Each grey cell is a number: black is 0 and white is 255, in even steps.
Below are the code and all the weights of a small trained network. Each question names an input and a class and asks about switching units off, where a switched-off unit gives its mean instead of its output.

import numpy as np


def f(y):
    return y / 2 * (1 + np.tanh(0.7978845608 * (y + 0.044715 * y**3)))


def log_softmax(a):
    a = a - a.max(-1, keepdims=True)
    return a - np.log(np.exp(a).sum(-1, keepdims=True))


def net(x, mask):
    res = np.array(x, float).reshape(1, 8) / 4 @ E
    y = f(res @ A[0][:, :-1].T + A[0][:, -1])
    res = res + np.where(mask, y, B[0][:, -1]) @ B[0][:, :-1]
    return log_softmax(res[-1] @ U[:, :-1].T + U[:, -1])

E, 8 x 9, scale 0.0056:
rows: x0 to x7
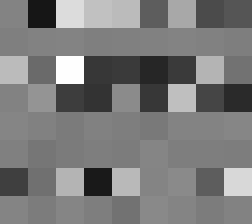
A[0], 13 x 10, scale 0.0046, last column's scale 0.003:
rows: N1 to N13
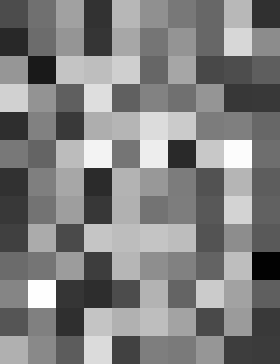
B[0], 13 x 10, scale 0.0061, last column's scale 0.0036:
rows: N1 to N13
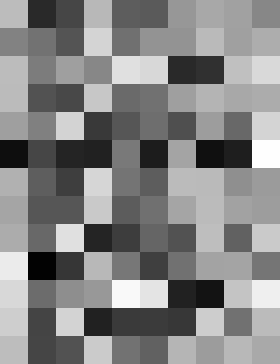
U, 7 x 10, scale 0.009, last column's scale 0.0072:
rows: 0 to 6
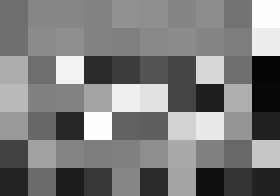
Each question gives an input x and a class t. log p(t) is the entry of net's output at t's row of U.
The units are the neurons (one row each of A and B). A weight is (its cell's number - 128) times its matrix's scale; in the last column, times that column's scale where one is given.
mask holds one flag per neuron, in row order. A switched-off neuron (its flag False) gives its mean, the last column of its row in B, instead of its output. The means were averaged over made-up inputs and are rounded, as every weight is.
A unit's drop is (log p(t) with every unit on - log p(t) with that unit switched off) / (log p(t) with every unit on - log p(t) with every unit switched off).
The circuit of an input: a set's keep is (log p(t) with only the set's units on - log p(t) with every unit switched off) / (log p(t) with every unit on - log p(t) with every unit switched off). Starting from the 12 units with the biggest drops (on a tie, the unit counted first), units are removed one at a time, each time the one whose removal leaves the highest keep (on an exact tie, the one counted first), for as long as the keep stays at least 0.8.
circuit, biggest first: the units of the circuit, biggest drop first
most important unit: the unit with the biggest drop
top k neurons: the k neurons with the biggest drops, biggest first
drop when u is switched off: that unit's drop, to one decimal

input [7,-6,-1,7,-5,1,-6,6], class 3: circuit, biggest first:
N3
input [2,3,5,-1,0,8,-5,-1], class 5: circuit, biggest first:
N12, N9, N11
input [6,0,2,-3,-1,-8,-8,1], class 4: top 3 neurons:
N4, N13, N11
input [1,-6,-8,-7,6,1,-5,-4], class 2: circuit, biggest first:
N12, N9
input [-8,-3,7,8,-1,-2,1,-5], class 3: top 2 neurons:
N11, N6
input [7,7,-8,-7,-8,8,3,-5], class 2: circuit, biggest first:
N12, N9
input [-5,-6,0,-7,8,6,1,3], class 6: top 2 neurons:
N6, N3
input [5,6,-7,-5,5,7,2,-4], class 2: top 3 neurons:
N12, N9, N5
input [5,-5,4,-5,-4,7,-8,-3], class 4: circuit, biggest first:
N4, N13
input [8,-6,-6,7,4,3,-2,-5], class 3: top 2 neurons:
N3, N6
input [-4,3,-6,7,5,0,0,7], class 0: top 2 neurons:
N6, N11
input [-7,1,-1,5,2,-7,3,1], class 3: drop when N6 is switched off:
0.2
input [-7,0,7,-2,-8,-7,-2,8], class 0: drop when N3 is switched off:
0.1
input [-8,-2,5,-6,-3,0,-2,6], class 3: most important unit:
N11
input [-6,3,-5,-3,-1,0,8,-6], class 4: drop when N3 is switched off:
0.1
